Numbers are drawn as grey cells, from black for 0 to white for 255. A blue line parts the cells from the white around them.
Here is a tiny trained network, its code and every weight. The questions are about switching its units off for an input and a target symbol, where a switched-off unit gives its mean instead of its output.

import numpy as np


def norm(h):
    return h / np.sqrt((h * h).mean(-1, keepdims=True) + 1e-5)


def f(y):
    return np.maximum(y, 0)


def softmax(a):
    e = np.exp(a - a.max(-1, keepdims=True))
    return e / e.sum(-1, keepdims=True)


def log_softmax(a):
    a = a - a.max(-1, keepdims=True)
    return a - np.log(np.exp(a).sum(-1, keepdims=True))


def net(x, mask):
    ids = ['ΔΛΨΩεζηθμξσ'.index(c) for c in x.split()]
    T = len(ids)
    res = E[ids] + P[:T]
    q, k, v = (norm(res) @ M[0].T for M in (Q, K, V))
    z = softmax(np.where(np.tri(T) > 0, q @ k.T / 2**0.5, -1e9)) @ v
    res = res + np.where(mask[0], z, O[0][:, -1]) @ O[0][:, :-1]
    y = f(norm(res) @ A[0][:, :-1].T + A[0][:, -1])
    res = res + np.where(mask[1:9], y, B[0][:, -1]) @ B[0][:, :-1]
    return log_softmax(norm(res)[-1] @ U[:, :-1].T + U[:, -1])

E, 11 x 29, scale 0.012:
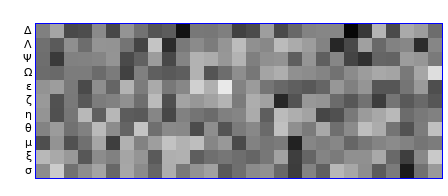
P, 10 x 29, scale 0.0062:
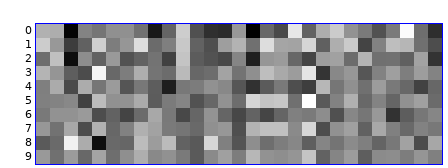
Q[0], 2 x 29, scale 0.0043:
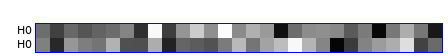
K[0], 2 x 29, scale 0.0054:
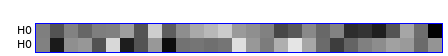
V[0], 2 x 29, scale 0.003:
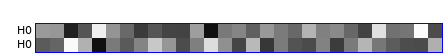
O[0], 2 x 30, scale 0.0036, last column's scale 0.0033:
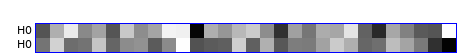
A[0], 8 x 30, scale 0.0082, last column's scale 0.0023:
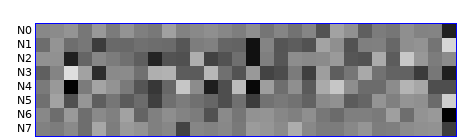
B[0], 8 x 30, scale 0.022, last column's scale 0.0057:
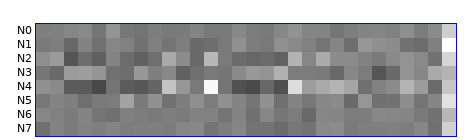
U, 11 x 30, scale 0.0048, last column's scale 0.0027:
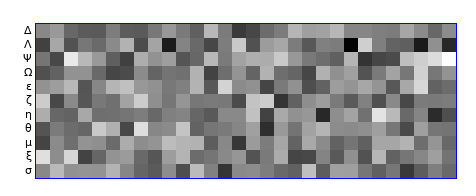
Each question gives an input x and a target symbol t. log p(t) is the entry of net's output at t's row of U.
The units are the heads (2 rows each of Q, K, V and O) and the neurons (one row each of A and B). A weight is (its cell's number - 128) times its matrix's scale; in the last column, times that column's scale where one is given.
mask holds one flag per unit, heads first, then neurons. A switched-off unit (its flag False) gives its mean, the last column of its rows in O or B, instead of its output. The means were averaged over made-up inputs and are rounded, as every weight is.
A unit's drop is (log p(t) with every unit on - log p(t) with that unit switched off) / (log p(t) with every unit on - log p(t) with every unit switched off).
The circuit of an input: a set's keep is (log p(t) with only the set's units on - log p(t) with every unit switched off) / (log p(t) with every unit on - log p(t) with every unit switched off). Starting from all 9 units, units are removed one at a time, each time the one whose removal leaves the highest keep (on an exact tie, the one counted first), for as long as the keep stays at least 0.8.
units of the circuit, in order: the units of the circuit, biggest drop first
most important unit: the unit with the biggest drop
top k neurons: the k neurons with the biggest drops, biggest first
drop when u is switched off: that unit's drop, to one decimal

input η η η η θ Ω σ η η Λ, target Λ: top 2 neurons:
N4, N2
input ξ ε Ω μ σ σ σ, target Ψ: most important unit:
N3
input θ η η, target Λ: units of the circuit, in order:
H0, N4
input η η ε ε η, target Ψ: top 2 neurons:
N3, N1
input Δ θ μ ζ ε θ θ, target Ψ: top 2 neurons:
N3, N1
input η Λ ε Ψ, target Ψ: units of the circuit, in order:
N1, N4
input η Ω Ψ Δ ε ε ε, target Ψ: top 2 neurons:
N3, N5
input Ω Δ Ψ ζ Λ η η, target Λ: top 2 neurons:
N4, N5
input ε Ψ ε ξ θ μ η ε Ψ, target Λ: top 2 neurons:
N4, N1
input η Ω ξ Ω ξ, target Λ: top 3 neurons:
N1, N5, N2
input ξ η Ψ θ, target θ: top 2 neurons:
N4, N7
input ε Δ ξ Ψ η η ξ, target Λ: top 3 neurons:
N1, N5, N4
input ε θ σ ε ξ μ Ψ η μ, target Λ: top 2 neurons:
N1, N4
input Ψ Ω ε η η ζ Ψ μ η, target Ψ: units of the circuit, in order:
N3
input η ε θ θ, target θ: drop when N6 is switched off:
0.0
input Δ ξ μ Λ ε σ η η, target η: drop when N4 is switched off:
0.3
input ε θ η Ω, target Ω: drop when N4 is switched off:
0.2
